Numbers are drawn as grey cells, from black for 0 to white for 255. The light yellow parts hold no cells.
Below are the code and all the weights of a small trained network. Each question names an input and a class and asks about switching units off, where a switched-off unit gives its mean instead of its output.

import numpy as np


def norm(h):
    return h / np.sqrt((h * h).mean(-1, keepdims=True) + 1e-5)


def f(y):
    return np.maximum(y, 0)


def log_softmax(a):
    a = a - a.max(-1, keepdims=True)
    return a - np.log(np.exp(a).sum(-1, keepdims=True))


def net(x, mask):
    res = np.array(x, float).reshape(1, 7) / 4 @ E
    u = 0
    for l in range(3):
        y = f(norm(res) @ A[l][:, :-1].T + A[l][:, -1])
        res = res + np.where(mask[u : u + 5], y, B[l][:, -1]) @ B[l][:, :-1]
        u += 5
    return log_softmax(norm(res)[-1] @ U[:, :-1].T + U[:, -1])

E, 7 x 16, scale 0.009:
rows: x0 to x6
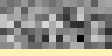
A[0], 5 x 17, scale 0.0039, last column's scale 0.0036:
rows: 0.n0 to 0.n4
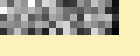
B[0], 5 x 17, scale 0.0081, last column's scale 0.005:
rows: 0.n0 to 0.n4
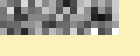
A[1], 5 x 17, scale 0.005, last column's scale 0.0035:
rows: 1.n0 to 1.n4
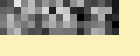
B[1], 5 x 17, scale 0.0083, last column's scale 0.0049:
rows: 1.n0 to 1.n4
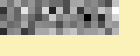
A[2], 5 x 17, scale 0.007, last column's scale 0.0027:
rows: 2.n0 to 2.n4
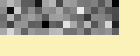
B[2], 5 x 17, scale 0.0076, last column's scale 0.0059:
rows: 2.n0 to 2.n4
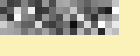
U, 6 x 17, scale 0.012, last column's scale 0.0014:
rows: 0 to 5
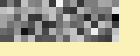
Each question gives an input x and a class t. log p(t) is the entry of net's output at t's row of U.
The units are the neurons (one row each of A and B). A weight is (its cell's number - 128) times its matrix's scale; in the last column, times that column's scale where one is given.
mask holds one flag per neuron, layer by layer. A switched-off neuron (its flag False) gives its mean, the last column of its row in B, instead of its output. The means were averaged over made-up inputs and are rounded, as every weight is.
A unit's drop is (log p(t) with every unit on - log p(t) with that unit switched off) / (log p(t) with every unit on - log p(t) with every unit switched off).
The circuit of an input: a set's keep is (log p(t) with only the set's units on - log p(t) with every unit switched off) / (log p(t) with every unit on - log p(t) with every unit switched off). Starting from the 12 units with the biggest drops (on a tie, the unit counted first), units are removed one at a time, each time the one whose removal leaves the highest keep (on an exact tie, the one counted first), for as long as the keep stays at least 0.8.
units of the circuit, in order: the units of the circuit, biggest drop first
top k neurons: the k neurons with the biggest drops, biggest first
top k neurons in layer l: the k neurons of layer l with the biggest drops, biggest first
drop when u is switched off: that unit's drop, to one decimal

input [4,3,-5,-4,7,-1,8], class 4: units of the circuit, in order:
(0.n4)
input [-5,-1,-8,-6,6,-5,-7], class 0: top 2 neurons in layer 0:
(0.n4, 0.n2)
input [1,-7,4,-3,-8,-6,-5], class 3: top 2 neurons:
(2.n3, 0.n2)
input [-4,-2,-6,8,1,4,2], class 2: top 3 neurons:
(1.n2, 2.n2, 0.n1)
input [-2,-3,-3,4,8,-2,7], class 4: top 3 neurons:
(0.n4, 1.n4, 0.n1)
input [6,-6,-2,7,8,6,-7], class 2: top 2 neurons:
(1.n2, 2.n2)
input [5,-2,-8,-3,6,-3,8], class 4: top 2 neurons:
(0.n4, 0.n2)
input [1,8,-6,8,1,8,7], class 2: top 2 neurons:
(1.n2, 0.n1)
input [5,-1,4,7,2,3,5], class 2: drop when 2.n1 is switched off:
-0.1
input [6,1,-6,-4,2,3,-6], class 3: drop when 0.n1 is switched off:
-0.1
